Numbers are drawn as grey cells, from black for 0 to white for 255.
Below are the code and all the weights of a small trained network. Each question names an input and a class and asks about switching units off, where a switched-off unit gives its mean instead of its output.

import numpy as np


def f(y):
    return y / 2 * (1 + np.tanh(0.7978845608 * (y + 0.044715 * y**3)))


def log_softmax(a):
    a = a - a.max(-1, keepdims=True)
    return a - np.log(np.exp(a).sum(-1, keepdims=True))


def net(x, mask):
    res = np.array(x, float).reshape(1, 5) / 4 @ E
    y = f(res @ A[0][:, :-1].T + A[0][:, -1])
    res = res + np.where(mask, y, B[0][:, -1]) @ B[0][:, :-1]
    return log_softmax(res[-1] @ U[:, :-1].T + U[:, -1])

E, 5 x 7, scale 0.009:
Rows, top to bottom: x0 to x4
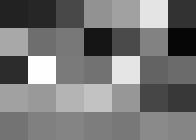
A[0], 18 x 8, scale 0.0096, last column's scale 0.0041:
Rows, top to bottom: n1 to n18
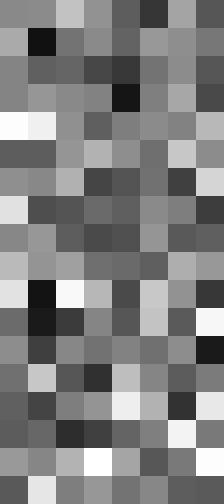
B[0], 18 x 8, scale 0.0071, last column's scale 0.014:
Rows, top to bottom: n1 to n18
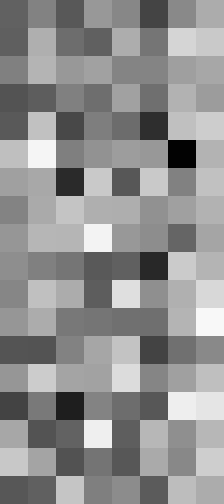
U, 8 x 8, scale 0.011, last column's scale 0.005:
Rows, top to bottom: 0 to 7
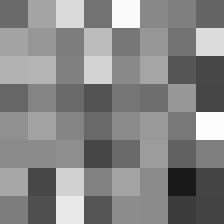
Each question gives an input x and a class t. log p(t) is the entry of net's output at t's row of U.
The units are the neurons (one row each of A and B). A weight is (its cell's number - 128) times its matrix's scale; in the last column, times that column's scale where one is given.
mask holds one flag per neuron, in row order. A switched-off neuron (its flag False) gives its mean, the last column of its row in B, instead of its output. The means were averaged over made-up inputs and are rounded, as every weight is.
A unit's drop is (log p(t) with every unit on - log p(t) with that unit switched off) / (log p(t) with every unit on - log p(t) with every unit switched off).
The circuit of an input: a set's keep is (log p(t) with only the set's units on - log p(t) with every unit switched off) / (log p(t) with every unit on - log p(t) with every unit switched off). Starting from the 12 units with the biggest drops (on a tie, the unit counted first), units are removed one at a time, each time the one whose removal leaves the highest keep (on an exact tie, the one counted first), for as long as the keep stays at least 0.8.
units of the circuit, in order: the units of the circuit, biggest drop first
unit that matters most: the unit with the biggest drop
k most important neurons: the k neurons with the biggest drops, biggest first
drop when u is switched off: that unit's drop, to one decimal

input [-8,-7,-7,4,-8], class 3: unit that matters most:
n10
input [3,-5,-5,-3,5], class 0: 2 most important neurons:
(n11, n7)
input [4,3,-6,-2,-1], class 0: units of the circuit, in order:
(n11, n8)
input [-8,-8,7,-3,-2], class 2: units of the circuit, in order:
(n6, n17)
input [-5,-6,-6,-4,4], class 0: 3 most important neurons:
(n11, n7, n4)
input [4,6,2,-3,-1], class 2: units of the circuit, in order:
(n9, n7)
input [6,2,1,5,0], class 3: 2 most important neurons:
(n15, n6)
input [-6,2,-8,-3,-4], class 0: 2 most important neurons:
(n11, n8)
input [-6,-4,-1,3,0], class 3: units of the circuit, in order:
(n10, n5)
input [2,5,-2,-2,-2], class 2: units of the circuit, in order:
(n9, n7)
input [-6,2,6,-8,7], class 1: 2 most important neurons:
(n16, n11)
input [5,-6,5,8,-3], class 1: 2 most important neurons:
(n17, n15)
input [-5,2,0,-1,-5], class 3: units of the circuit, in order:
(n5, n6)
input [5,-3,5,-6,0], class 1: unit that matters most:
n16
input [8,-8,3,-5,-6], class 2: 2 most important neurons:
(n6, n16)
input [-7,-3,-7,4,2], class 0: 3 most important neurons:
(n11, n15, n8)
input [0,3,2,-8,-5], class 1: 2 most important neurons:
(n16, n6)
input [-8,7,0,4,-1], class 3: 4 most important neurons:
(n5, n10, n6, n16)
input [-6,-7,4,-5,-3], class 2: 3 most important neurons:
(n6, n16, n15)
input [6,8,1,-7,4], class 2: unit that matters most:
n9
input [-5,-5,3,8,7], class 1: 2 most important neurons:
(n17, n11)
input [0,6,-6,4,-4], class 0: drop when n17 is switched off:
0.2
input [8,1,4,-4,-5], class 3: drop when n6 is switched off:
0.1
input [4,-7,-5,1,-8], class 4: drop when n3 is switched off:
0.1
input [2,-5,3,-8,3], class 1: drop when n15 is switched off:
-0.1
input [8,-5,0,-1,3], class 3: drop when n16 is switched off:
0.0
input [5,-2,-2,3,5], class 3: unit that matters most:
n15
